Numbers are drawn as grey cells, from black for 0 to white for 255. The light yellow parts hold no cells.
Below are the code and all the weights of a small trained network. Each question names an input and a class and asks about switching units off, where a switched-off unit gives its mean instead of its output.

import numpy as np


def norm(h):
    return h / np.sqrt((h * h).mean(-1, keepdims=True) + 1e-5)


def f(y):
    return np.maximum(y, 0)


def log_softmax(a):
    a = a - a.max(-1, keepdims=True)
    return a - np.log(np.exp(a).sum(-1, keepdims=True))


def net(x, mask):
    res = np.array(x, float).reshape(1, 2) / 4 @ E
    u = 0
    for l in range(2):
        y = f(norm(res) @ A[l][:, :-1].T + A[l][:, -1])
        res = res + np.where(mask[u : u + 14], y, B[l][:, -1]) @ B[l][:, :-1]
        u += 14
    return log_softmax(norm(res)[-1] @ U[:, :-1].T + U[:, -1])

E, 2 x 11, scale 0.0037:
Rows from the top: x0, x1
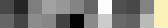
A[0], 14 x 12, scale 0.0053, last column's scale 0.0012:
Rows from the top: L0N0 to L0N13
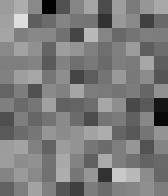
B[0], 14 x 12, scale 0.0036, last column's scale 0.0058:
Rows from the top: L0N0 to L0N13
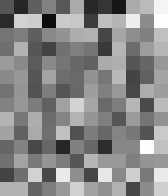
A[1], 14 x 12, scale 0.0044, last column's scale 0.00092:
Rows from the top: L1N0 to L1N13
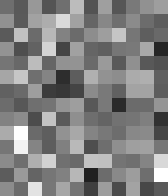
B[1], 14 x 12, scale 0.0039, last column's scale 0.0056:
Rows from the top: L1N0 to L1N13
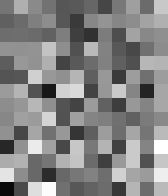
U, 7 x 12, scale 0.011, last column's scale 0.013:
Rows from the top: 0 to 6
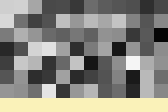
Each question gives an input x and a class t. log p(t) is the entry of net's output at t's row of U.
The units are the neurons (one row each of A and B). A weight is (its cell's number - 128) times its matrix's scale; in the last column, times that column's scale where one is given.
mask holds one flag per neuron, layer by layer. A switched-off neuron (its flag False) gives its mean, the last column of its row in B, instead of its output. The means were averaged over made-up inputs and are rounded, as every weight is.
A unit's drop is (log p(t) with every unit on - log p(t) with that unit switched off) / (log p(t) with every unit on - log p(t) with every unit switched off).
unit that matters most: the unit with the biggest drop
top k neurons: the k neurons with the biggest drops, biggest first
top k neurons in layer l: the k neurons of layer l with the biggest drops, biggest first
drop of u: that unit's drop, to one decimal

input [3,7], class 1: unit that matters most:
L0N12
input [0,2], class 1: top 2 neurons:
(L0N1, L0N0)
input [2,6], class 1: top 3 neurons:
(L0N12, L0N1, L0N0)
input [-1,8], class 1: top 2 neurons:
(L1N10, L0N1)
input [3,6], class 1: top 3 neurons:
(L0N12, L0N0, L0N1)
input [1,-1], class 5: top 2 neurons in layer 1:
(L1N10, L1N13)
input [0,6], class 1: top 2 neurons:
(L0N1, L1N10)
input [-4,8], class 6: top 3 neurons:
(L0N1, L0N12, L0N13)
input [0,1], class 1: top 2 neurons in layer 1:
(L1N13, L1N10)
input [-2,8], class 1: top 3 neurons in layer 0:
(L0N1, L0N0, L0N10)
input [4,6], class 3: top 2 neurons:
(L0N10, L1N12)
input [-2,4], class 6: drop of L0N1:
0.9
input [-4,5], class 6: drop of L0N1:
1.0
